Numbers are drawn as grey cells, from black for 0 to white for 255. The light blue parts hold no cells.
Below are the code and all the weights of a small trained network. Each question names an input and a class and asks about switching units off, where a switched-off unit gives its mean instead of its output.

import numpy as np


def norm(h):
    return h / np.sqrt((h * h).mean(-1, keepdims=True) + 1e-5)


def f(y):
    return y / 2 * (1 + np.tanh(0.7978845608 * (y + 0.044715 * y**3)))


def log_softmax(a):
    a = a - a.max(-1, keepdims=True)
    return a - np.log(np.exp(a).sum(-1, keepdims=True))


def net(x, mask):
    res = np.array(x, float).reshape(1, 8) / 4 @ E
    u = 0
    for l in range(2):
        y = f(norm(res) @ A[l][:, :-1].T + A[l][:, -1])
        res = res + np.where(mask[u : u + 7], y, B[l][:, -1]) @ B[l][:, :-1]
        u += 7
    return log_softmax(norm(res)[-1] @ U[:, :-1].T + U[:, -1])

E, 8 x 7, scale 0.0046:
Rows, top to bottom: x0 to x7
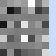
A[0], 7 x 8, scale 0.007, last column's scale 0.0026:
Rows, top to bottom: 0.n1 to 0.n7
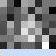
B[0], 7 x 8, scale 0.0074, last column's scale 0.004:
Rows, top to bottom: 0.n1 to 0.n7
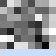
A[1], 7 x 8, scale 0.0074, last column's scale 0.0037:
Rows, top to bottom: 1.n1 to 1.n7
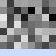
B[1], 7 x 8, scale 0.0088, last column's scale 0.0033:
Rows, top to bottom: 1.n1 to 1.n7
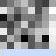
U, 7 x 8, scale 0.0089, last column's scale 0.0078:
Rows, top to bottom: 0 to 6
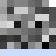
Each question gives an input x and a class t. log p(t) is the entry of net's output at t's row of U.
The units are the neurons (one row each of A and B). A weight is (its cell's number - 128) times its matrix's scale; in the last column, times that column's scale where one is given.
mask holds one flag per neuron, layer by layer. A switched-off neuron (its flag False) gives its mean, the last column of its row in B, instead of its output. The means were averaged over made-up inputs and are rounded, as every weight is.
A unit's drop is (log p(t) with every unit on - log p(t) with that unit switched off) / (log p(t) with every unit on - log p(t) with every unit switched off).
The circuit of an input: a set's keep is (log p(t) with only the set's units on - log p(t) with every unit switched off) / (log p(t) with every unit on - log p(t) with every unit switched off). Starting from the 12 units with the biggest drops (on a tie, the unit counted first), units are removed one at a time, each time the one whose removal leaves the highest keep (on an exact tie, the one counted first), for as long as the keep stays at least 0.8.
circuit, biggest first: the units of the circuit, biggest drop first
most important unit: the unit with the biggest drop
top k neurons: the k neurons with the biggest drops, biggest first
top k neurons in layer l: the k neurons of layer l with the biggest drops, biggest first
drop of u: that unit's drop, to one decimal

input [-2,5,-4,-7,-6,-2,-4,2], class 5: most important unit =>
1.n3
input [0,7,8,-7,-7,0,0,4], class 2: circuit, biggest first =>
[0.n1 0.n3]
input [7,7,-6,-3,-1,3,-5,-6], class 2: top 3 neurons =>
[0.n1 0.n3 0.n7]
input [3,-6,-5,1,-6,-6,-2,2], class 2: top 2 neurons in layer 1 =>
[1.n5 1.n6]
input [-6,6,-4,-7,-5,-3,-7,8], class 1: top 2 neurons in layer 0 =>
[0.n7 0.n5]
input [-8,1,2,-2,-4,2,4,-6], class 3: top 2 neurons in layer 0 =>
[0.n7 0.n2]
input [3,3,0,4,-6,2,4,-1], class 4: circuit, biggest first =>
[0.n4 0.n1]
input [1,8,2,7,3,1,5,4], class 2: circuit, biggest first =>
[0.n1 1.n5]
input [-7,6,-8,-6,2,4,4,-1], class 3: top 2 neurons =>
[1.n2 0.n2]
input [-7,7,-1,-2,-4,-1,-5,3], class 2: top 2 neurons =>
[0.n1 0.n3]
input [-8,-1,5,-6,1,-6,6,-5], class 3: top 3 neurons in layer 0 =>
[0.n7 0.n5 0.n1]
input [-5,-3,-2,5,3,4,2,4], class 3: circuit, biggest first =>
[0.n2 1.n2]
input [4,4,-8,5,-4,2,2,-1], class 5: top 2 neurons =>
[0.n5 0.n4]
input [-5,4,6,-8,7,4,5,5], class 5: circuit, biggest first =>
[1.n3]
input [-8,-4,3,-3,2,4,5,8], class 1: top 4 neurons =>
[0.n7 0.n6 0.n4 1.n1]
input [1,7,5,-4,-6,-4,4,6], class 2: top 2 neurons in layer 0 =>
[0.n3 0.n1]
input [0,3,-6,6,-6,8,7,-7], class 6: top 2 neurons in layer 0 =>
[0.n7 0.n1]
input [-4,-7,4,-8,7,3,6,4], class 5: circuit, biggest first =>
[1.n3 0.n1]
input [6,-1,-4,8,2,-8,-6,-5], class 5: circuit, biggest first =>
[0.n5 0.n4 0.n7]
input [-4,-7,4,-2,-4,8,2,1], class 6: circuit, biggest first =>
[1.n6]
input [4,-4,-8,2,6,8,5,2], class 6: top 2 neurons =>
[1.n6 0.n1]
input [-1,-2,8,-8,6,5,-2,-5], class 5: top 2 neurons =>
[1.n3 0.n7]
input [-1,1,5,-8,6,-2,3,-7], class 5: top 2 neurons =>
[1.n3 0.n7]
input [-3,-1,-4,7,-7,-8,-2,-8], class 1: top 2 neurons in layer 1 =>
[1.n7 1.n6]
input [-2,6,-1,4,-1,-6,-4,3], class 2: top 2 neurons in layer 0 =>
[0.n3 0.n1]
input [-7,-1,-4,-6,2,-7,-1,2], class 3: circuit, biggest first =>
[1.n2 0.n5 0.n1]
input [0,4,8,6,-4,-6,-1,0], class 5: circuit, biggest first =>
[0.n5]
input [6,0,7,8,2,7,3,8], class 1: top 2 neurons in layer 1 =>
[1.n3 1.n7]
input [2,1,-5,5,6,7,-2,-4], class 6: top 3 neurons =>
[1.n6 0.n7 1.n4]
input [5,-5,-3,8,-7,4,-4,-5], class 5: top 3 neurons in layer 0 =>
[0.n5 0.n4 0.n7]
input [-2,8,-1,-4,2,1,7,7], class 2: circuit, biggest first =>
[0.n1 0.n3]
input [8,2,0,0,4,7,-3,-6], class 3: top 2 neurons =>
[0.n6 0.n7]
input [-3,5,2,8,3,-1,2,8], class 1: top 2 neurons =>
[0.n7 1.n7]
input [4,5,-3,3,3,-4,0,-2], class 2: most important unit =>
0.n3
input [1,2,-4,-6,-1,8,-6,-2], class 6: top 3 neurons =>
[1.n6 0.n5 0.n7]
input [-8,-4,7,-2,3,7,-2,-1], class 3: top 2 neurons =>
[1.n2 0.n2]
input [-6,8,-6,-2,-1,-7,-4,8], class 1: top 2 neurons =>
[0.n7 1.n6]
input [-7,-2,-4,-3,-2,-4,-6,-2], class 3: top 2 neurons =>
[1.n2 0.n7]
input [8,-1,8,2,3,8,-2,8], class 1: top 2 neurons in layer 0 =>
[0.n7 0.n2]
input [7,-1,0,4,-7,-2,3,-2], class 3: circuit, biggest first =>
[0.n6]
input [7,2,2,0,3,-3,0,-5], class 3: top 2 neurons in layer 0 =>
[0.n6 0.n7]
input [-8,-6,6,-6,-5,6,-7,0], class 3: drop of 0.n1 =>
0.4
